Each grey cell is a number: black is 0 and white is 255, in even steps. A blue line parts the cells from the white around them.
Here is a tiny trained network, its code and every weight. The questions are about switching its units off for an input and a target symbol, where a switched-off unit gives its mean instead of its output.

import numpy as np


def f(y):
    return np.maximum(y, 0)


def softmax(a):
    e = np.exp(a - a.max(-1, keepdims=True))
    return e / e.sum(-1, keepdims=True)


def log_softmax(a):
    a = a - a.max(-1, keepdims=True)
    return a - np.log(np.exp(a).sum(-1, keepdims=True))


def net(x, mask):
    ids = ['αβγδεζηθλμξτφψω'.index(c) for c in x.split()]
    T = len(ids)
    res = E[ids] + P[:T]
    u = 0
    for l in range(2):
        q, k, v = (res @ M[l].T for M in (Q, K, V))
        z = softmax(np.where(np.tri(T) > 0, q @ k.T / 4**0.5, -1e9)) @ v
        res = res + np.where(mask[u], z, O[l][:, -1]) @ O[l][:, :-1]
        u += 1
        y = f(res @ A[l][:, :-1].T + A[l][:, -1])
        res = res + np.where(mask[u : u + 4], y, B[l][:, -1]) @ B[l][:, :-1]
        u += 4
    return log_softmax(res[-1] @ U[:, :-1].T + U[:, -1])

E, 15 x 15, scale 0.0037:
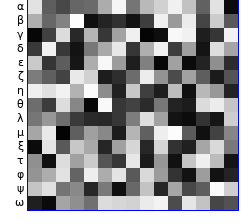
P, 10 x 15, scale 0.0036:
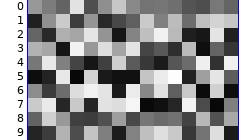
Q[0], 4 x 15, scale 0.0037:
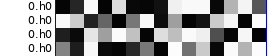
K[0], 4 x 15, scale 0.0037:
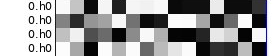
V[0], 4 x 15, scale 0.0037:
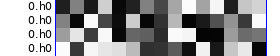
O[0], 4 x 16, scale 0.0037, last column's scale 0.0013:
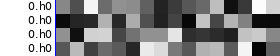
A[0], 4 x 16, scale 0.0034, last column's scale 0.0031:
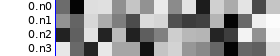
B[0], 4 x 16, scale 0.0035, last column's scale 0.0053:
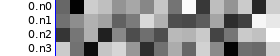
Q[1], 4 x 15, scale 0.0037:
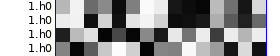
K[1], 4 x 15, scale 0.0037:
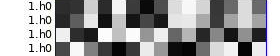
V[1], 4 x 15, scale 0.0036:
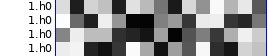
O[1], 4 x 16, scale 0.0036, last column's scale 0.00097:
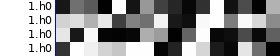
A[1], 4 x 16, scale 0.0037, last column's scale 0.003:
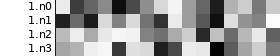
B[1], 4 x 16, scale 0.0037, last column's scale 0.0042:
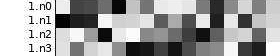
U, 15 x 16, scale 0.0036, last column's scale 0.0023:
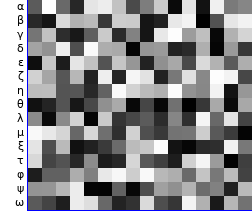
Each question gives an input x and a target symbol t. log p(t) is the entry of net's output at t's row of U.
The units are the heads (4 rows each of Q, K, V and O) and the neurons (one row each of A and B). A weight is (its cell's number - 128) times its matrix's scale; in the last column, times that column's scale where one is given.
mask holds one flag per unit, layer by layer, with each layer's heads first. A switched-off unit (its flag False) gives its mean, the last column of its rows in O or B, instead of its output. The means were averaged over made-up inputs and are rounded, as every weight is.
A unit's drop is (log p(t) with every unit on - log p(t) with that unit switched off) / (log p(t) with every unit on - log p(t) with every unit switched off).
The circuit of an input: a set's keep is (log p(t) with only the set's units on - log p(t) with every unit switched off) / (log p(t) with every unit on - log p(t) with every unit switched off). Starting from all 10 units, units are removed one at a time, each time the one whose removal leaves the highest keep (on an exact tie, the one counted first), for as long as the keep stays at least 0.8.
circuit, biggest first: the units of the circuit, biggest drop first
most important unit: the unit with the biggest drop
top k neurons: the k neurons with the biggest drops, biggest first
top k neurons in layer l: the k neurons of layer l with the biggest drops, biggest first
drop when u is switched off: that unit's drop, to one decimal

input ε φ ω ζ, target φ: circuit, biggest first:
(1.h0, 1.n1, 0.h0, 1.n3)
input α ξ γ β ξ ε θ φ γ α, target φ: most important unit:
1.n1
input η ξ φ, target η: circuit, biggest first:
(0.h0, 1.h0, 1.n0)
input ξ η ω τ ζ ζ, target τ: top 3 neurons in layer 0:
(0.n2, 0.n0, 0.n1)
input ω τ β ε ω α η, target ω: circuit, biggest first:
(1.h0, 0.h0, 0.n3, 1.n1)
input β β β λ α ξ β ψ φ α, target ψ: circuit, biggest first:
(1.h0, 1.n3, 0.n0, 0.h0)
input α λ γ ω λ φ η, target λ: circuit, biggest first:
(0.h0, 1.h0, 1.n1)
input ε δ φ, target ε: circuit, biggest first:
(1.h0, 0.h0, 1.n1, 1.n3)
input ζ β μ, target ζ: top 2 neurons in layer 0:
(0.n2, 0.n3)
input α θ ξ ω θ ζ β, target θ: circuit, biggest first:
(1.h0, 0.h0)
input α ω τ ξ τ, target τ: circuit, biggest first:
(1.h0, 0.n0, 0.h0)
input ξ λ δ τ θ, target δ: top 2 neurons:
(0.n2, 1.n2)
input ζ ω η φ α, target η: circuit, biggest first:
(0.h0, 1.n0)
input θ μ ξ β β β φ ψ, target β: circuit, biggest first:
(0.h0, 1.h0, 0.n1)
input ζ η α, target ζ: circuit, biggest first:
(1.h0, 0.n2, 0.n3, 1.n0)
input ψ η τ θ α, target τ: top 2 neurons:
(0.n0, 0.n3)
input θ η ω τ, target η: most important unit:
0.h0
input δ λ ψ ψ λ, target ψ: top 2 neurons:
(1.n3, 0.n3)
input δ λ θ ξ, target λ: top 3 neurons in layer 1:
(1.n3, 1.n1, 1.n0)
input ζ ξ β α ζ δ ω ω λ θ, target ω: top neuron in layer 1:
(1.n1)
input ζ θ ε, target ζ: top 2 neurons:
(0.n2, 0.n3)
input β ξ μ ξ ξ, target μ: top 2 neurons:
(1.n3, 1.n2)
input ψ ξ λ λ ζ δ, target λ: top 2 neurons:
(1.n3, 1.n1)
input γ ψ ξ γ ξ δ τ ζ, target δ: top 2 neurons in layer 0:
(0.n2, 0.n0)
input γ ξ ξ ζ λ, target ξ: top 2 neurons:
(0.n1, 1.n0)
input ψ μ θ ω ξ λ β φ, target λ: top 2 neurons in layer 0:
(0.n2, 0.n0)
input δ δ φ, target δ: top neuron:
(1.n2)
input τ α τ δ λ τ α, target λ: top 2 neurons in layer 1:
(1.n3, 1.n1)
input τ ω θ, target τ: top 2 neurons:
(0.n0, 0.n2)
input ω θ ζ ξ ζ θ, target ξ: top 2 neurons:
(1.n0, 0.n2)
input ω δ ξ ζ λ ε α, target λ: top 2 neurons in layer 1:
(1.n3, 1.n1)
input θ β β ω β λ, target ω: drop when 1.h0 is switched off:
1.1
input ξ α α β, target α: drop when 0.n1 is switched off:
0.0
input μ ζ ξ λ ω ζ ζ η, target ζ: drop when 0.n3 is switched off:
0.1
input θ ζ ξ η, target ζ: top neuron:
(0.n2)
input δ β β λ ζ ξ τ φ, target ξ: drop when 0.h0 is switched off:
0.2
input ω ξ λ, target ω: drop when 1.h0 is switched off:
0.9
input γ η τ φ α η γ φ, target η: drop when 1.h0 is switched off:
0.2
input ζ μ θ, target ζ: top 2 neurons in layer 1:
(1.n0, 1.n2)
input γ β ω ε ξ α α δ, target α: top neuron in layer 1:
(1.n2)
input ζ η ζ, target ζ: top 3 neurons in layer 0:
(0.n2, 0.n3, 0.n1)
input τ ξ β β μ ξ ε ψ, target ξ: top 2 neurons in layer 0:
(0.n2, 0.n3)
